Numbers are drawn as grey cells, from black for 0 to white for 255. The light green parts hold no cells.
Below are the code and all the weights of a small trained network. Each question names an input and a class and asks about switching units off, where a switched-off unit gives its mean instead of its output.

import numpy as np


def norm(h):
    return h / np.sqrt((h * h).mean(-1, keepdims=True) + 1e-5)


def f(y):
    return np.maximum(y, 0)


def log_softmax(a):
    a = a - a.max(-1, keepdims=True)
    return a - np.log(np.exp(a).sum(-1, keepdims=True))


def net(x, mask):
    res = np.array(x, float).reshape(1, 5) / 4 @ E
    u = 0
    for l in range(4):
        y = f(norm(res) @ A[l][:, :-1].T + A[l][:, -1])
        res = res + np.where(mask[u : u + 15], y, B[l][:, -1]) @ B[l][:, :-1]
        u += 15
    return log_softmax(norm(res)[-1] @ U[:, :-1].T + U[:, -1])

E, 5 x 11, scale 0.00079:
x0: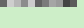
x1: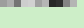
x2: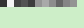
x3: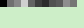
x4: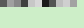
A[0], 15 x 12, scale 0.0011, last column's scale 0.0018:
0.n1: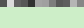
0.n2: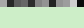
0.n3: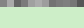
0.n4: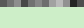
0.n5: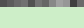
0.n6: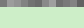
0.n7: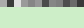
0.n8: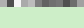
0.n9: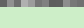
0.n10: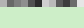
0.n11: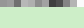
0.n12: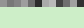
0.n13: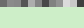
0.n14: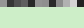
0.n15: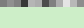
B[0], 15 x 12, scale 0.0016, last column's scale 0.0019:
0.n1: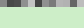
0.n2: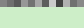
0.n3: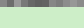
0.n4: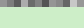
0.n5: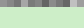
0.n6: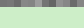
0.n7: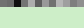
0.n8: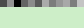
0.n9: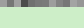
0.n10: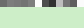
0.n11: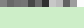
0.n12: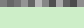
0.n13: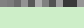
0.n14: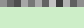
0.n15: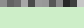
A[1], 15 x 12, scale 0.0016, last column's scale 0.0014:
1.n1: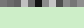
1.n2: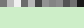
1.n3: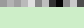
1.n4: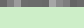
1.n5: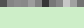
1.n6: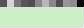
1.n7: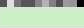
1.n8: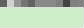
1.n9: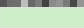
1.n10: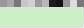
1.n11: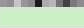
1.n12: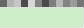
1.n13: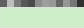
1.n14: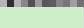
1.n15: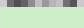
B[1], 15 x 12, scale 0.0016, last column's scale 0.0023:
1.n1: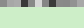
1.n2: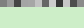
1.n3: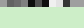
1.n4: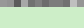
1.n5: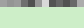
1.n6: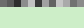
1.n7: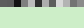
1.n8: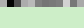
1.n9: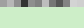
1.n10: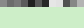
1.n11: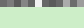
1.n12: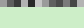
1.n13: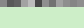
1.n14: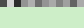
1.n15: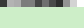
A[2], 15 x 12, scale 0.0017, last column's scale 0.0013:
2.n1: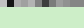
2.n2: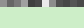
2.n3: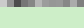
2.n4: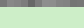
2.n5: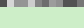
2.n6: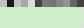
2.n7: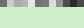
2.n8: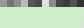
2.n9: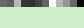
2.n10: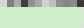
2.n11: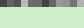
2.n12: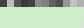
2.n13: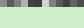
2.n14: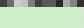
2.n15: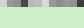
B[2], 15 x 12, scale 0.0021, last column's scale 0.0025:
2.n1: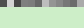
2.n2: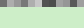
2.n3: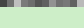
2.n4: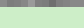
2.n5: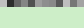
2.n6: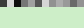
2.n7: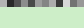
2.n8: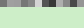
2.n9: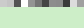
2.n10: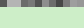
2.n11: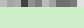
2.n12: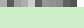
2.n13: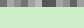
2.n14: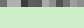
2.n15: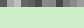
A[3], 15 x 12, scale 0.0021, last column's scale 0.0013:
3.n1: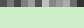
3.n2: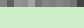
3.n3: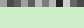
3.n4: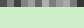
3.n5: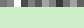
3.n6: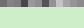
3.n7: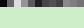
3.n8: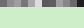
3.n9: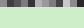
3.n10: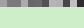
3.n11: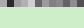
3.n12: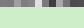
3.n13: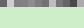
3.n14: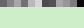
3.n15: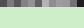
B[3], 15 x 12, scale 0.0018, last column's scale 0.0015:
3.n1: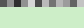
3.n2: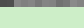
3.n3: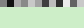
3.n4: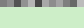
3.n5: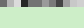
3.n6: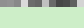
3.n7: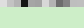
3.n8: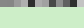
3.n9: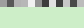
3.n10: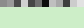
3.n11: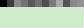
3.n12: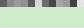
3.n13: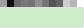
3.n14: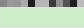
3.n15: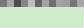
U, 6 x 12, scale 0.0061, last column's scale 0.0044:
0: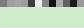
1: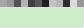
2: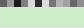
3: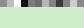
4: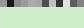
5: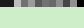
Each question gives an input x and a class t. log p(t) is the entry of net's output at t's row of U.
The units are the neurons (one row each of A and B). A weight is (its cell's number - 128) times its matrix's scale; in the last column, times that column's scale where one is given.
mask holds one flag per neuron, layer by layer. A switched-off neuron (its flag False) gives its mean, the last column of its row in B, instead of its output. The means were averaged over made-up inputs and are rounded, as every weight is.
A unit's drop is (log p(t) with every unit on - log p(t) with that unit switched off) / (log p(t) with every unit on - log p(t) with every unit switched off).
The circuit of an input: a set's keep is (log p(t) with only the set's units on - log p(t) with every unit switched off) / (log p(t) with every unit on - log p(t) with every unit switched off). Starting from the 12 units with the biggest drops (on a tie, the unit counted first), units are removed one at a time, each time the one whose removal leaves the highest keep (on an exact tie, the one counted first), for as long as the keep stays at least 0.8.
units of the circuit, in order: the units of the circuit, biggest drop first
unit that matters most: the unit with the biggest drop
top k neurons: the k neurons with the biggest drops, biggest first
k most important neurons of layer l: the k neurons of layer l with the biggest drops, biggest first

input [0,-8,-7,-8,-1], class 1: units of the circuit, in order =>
(2.n9, 3.n10)
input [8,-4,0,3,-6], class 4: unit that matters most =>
2.n7
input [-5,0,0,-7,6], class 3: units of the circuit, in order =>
(0.n10, 2.n15, 2.n10)
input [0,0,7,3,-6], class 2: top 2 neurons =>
(0.n15, 1.n7)
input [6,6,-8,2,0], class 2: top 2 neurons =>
(2.n6, 2.n1)
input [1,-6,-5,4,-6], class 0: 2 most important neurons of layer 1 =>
(1.n10, 1.n3)
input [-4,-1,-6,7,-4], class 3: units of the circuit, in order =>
(2.n14, 3.n7)
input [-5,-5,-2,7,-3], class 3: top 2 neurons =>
(0.n11, 1.n10)
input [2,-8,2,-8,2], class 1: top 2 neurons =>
(2.n9, 1.n9)
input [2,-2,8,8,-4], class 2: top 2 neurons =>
(1.n15, 1.n7)
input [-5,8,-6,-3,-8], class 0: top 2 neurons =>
(2.n8, 2.n2)
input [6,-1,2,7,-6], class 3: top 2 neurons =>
(2.n14, 0.n15)
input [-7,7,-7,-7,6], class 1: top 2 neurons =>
(0.n10, 1.n10)
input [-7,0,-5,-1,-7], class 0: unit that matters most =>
2.n2
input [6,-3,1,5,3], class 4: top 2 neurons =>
(1.n15, 2.n5)
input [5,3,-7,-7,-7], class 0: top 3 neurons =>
(2.n8, 1.n9, 2.n2)
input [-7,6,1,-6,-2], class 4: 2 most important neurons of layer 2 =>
(2.n9, 2.n11)
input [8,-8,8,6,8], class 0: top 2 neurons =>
(0.n11, 1.n10)
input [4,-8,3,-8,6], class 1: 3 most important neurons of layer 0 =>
(0.n10, 0.n4, 0.n15)
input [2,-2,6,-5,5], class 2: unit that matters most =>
0.n10
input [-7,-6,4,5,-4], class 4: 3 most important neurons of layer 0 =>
(0.n11, 0.n14, 0.n10)
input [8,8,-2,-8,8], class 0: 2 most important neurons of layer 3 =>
(3.n14, 3.n8)
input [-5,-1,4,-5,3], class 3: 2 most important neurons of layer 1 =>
(1.n12, 1.n8)
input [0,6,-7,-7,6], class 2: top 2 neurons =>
(0.n10, 2.n1)
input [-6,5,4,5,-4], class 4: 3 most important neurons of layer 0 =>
(0.n11, 0.n14, 0.n1)
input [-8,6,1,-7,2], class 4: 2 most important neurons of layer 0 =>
(0.n14, 0.n2)
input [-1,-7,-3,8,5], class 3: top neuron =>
(0.n11)
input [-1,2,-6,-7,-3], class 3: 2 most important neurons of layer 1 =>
(1.n15, 1.n8)
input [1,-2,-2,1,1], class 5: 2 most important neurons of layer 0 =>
(0.n11, 0.n1)
